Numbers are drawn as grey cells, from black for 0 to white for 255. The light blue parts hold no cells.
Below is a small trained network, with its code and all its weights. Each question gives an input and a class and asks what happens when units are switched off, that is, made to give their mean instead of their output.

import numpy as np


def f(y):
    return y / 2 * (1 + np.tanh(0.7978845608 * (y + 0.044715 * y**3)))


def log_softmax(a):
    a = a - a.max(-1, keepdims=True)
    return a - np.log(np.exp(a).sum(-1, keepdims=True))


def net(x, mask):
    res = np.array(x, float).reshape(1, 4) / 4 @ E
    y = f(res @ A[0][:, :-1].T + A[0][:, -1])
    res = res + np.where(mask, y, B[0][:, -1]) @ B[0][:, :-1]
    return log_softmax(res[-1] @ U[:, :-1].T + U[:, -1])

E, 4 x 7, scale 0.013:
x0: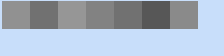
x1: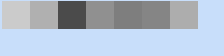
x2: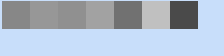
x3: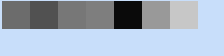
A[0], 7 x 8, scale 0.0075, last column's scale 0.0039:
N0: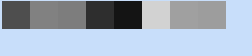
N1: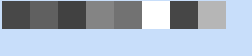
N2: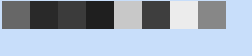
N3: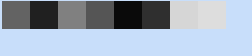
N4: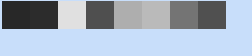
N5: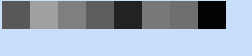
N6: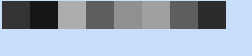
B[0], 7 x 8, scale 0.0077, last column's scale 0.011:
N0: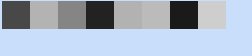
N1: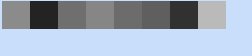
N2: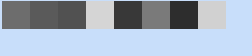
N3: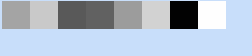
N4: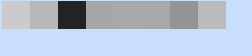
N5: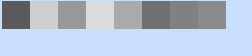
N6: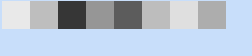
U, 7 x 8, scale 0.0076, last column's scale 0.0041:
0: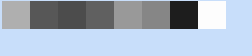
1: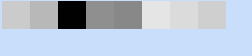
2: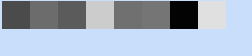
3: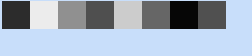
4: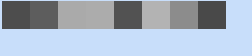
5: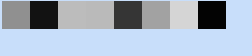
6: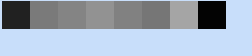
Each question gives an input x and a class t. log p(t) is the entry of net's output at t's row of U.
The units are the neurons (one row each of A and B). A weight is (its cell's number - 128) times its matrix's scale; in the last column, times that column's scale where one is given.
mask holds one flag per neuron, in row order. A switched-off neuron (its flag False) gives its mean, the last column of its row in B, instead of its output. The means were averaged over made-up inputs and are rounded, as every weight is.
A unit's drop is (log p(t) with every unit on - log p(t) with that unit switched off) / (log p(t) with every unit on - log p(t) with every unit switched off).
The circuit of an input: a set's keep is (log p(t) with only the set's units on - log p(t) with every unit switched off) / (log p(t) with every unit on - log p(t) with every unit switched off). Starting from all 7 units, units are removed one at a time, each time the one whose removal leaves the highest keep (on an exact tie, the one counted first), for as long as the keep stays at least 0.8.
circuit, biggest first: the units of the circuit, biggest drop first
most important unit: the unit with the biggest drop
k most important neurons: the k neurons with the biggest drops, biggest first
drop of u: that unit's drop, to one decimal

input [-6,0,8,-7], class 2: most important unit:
N1
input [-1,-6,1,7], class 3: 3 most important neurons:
N0; N3; N5
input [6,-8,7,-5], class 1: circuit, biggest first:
N6; N4
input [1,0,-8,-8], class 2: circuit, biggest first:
N2; N3
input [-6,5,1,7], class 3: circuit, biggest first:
N0; N6
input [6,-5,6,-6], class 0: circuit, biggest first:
N0; N4; N6
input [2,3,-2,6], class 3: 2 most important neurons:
N0; N3
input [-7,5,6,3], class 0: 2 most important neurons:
N1; N2
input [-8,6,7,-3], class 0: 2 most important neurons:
N1; N6
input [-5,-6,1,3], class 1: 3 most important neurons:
N6; N4; N2
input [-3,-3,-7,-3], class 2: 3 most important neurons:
N2; N0; N3
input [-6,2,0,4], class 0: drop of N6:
-0.1
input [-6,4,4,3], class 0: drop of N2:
0.2
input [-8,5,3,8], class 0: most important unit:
N1
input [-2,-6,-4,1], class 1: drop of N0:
0.0
